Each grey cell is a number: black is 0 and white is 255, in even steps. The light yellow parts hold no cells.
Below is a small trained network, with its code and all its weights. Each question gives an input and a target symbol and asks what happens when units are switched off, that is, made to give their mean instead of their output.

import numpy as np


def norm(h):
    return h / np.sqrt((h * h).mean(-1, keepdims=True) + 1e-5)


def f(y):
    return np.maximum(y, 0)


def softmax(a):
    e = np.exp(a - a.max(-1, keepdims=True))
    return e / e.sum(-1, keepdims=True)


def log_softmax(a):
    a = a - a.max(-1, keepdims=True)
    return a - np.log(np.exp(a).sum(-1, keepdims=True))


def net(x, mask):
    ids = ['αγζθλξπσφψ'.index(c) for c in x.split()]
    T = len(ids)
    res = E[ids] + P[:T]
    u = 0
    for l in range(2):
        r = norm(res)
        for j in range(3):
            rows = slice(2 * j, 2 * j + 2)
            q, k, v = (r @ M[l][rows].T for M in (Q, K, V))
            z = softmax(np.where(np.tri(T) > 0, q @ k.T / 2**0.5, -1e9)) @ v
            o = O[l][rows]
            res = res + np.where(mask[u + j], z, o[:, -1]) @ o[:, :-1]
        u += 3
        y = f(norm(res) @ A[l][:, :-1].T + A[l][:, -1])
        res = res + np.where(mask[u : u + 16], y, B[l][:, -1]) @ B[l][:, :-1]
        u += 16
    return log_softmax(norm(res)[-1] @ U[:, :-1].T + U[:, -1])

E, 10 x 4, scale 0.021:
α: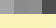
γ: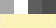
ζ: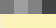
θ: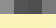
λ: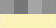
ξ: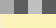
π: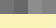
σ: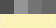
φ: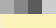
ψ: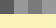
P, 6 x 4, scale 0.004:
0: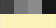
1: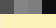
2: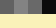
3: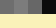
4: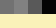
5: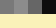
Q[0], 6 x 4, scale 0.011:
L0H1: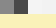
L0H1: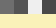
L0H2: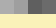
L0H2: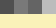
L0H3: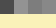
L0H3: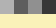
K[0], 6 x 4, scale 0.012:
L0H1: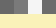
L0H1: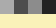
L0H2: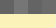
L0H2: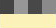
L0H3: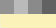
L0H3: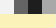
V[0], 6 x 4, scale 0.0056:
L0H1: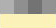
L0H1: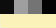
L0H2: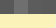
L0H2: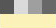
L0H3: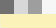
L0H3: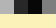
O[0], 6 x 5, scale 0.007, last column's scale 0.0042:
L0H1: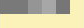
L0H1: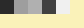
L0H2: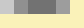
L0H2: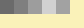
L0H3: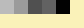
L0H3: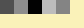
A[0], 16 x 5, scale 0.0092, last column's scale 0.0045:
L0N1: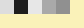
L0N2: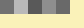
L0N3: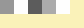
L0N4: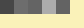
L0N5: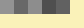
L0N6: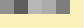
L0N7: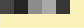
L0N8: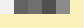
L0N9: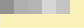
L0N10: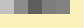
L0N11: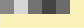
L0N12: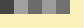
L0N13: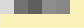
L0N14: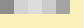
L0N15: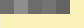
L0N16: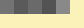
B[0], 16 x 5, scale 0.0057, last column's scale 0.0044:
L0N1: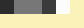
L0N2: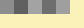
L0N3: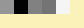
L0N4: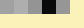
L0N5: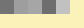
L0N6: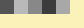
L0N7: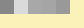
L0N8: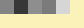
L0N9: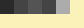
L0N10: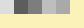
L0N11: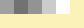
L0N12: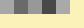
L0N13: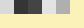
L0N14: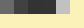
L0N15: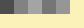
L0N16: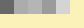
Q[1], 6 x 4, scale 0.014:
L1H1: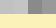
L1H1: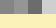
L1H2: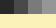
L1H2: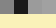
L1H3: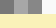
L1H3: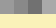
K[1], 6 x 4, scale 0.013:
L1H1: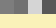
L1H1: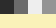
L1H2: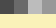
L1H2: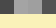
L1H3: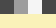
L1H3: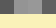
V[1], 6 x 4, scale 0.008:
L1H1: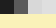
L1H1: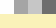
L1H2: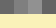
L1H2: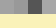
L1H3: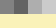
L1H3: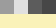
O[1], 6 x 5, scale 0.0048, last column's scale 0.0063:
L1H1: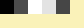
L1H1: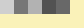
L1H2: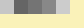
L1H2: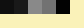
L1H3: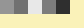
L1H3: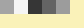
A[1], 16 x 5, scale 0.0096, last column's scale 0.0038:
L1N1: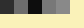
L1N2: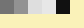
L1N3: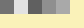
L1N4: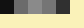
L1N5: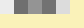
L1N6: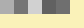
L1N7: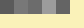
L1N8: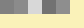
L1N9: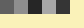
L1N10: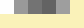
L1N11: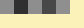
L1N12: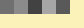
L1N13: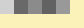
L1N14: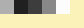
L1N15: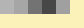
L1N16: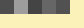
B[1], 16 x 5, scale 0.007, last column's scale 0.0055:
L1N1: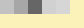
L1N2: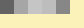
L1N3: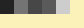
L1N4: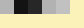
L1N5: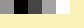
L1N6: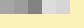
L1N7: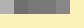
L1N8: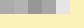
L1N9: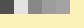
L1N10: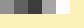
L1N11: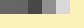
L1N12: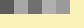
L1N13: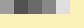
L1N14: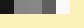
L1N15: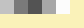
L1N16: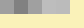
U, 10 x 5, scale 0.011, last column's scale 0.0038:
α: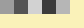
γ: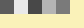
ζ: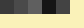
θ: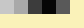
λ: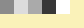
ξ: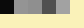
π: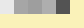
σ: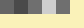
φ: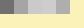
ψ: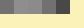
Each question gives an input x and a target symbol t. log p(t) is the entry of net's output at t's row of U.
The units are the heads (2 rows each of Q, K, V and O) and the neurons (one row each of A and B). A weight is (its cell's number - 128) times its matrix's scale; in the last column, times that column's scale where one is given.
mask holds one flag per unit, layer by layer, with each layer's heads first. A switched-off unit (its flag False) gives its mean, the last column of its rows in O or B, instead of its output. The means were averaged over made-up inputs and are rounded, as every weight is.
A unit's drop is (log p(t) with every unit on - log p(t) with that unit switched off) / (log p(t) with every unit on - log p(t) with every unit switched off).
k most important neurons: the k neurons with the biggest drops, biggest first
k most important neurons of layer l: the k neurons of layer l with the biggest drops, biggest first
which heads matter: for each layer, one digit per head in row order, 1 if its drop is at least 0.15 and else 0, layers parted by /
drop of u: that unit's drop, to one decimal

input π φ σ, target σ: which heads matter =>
000 / 001
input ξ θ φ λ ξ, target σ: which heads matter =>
001 / 001
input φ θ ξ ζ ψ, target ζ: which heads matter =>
100 / 000
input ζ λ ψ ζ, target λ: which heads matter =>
101 / 000
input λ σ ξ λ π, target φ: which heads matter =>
001 / 100
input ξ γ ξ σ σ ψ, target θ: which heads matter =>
000 / 100
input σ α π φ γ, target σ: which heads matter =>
100 / 000
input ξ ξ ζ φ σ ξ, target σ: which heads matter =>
001 / 000
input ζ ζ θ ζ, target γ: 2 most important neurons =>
L0N4, L1N1
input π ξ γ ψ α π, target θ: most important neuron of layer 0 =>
L0N11
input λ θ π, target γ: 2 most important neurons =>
L0N4, L1N1
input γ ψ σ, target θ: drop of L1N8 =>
0.0
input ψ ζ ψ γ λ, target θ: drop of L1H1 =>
0.1
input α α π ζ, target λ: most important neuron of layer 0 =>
L0N3
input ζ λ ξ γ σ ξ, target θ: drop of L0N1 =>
0.2
